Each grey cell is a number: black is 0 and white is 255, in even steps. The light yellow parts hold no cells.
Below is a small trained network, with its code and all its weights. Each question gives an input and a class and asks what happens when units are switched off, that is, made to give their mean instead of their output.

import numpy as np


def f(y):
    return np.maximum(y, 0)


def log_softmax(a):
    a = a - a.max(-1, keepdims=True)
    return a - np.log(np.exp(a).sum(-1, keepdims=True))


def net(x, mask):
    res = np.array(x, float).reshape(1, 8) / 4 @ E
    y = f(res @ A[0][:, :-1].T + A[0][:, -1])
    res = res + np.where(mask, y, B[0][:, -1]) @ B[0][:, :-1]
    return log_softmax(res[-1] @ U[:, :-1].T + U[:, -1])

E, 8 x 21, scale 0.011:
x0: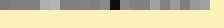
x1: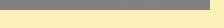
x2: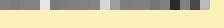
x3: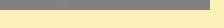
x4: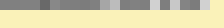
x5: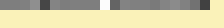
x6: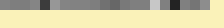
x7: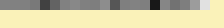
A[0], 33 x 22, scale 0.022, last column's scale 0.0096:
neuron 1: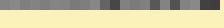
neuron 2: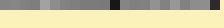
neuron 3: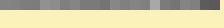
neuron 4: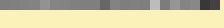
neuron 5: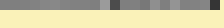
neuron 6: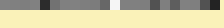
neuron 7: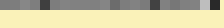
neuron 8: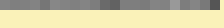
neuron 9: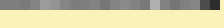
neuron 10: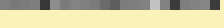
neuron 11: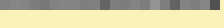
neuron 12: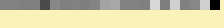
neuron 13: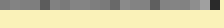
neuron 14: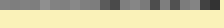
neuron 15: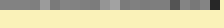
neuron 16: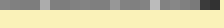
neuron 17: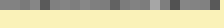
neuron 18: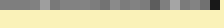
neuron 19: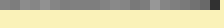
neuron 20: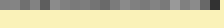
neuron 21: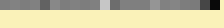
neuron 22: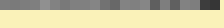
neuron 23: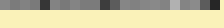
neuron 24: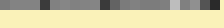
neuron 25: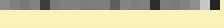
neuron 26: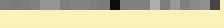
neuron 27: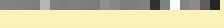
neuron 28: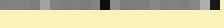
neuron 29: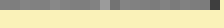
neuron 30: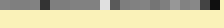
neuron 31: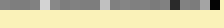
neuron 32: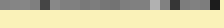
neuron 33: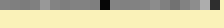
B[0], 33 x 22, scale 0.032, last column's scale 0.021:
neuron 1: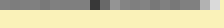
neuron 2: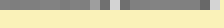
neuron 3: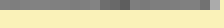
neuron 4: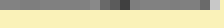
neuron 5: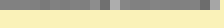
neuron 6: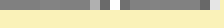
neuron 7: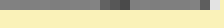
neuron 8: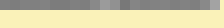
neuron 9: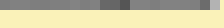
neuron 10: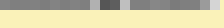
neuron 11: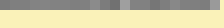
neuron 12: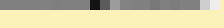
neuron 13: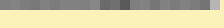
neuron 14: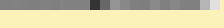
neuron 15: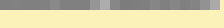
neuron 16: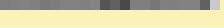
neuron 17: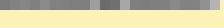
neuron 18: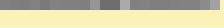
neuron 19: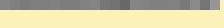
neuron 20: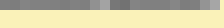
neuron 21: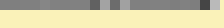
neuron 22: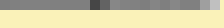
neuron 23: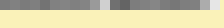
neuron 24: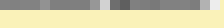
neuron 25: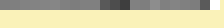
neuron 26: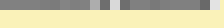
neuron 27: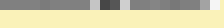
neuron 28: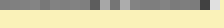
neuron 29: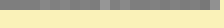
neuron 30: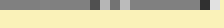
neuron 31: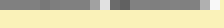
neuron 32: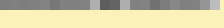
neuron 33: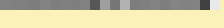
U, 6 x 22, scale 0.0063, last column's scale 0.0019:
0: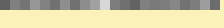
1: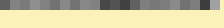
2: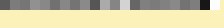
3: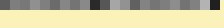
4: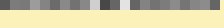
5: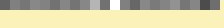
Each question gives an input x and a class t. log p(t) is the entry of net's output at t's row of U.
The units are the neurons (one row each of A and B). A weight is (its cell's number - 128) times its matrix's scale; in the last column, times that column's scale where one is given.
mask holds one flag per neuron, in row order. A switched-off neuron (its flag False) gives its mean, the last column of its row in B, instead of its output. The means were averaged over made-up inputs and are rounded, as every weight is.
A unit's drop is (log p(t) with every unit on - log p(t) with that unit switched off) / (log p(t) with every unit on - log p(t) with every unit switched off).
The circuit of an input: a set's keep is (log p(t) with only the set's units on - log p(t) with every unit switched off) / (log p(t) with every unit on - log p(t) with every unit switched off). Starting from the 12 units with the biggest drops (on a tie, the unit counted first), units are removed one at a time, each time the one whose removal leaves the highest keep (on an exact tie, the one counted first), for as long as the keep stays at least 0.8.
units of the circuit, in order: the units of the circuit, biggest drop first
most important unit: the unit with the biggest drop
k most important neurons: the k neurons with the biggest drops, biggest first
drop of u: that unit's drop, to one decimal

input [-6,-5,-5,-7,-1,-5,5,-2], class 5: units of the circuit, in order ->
(neuron 6)
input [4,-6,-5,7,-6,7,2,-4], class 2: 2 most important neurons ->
(neuron 30; neuron 21)
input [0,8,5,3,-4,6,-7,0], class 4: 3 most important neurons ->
(neuron 27; neuron 33; neuron 28)
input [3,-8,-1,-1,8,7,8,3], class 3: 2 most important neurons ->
(neuron 12; neuron 27)
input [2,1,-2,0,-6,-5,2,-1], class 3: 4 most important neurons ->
(neuron 14; neuron 1; neuron 30; neuron 22)
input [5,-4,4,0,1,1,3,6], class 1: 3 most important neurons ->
(neuron 25; neuron 6; neuron 7)
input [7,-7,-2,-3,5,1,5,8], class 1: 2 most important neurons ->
(neuron 25; neuron 7)
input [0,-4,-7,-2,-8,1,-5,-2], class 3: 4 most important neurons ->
(neuron 14; neuron 1; neuron 22; neuron 31)
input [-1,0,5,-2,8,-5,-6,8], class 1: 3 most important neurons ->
(neuron 25; neuron 7; neuron 14)
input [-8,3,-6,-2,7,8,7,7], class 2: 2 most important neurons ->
(neuron 30; neuron 21)
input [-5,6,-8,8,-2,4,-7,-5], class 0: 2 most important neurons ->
(neuron 24; neuron 23)
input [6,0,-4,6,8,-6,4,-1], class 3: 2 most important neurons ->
(neuron 12; neuron 30)
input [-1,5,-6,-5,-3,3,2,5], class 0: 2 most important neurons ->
(neuron 24; neuron 23)
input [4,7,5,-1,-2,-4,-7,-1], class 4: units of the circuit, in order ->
(neuron 27)
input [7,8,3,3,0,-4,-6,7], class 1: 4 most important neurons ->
(neuron 25; neuron 6; neuron 7; neuron 13)
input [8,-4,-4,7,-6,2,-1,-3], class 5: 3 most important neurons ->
(neuron 26; neuron 2; neuron 12)
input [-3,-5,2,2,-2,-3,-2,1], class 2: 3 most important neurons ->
(neuron 26; neuron 2; neuron 12)
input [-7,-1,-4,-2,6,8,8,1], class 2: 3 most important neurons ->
(neuron 30; neuron 21; neuron 27)
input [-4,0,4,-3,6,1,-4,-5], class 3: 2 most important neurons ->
(neuron 12; neuron 25)
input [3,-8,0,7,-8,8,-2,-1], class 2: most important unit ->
neuron 30
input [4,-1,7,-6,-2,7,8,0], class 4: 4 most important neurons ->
(neuron 10; neuron 32; neuron 17; neuron 24)
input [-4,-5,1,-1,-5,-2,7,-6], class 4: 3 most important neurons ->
(neuron 10; neuron 32; neuron 25)
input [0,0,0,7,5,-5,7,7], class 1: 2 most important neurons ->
(neuron 25; neuron 7)
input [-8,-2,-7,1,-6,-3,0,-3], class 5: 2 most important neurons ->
(neuron 6; neuron 31)
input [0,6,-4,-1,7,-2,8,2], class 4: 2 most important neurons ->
(neuron 10; neuron 32)
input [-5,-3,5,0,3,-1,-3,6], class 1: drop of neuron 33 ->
0.0
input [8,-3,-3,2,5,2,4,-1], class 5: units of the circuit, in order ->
(neuron 26)
